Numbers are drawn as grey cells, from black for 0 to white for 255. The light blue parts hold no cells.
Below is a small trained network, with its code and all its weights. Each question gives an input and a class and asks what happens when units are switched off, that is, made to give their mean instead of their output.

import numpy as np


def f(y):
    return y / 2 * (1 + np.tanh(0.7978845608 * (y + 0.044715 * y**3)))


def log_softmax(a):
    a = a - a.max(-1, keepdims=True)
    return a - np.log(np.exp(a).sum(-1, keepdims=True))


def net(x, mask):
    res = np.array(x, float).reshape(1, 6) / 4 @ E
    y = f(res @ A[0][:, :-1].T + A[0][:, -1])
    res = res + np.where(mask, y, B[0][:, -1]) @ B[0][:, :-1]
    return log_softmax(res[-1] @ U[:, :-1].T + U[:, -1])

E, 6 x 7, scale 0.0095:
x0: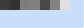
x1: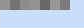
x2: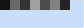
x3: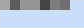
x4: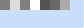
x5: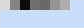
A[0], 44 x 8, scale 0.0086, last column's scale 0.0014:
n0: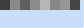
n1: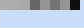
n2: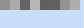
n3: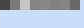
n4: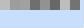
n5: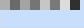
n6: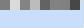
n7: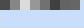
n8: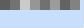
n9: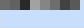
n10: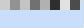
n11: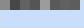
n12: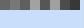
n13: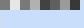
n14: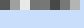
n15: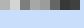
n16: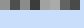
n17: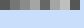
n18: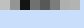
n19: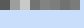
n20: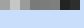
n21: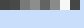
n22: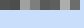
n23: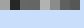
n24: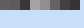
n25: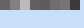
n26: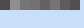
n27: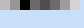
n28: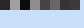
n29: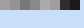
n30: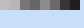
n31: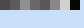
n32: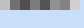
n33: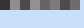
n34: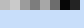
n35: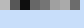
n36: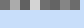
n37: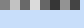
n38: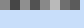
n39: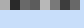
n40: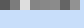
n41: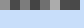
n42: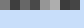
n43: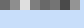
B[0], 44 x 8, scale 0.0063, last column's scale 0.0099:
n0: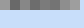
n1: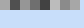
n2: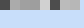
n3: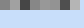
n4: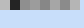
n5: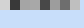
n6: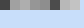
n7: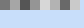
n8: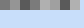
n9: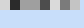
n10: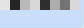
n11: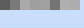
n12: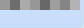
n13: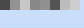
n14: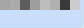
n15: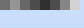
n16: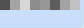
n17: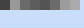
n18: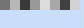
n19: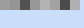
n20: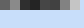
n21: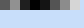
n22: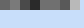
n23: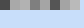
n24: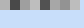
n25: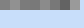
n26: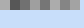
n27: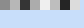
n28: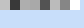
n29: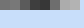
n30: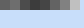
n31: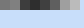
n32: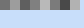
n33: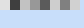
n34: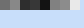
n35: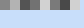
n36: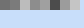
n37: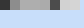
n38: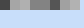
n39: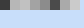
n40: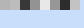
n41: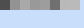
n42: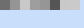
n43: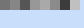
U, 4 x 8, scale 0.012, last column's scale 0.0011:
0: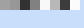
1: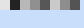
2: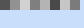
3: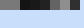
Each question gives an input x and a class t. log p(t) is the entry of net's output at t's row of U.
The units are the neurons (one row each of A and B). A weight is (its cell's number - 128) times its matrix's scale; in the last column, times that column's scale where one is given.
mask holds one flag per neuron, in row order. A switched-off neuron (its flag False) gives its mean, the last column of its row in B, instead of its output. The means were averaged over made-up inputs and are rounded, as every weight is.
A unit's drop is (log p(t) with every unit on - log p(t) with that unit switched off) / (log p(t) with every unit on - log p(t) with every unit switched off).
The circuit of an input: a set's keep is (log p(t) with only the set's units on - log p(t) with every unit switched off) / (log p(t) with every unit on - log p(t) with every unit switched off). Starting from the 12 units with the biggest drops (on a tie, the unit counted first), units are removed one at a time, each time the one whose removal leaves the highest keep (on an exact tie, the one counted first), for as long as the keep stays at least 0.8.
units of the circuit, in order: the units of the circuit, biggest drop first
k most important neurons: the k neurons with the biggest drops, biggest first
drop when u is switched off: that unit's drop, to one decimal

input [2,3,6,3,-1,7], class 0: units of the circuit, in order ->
n27
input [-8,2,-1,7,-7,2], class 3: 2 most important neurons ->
n34, n30
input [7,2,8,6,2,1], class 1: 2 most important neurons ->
n28, n33
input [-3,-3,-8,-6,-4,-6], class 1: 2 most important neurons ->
n10, n5
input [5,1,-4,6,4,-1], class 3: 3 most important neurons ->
n21, n28, n33
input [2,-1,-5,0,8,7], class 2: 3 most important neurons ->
n13, n37, n2
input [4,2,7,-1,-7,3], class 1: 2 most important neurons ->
n9, n28
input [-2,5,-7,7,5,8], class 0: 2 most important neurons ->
n18, n27
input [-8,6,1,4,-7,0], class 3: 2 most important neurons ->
n34, n20
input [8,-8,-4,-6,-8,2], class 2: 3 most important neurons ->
n16, n34, n23
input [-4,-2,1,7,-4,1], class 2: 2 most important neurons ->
n21, n39
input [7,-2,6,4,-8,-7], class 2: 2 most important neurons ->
n42, n38
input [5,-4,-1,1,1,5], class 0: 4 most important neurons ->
n27, n18, n34, n35
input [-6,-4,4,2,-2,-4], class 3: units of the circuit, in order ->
n34
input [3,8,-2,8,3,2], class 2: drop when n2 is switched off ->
0.2
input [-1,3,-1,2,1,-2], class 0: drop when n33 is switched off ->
0.1
